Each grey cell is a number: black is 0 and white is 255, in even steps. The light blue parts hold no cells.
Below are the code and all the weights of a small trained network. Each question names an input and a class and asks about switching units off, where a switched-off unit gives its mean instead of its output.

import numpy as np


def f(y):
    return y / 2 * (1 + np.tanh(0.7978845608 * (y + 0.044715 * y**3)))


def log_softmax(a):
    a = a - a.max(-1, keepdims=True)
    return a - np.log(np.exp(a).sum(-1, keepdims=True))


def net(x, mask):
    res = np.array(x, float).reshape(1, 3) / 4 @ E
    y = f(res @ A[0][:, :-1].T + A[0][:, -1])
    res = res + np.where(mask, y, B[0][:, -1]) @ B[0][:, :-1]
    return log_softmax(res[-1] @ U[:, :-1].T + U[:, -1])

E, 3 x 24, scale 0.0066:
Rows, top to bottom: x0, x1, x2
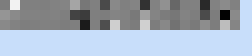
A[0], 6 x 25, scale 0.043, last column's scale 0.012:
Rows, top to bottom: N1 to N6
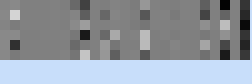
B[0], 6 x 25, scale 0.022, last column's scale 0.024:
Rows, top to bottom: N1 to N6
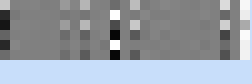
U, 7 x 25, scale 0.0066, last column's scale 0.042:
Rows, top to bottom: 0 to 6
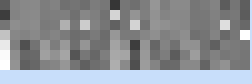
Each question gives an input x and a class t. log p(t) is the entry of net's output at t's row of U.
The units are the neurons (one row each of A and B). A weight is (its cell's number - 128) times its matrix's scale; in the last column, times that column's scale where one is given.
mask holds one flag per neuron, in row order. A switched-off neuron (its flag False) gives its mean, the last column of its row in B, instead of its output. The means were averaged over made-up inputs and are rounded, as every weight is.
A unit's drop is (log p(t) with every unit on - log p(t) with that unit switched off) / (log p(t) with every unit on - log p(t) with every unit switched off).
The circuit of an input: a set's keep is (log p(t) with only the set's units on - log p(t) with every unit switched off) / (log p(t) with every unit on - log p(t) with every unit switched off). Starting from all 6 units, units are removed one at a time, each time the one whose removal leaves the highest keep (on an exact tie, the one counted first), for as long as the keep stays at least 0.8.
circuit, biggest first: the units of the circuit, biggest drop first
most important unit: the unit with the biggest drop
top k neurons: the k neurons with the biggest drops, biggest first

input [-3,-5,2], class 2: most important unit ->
N2
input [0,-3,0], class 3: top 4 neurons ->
[N1, N5, N2, N4]
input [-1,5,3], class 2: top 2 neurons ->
[N1, N6]
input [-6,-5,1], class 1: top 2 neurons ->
[N1, N5]
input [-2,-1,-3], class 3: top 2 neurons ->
[N4, N3]
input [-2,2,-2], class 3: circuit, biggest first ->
[N4, N2, N3]
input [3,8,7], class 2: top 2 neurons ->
[N1, N6]
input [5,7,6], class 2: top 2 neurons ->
[N1, N6]
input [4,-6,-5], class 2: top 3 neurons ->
[N4, N3, N5]
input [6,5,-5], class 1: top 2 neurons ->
[N2, N4]
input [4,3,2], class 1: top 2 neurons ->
[N2, N6]
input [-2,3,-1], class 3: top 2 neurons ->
[N3, N2]
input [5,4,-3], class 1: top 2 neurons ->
[N2, N4]
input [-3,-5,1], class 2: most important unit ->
N2
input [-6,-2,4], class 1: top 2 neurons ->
[N5, N6]
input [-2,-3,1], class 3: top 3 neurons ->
[N1, N5, N2]
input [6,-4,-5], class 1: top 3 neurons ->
[N4, N2, N1]
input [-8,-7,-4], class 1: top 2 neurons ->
[N5, N1]
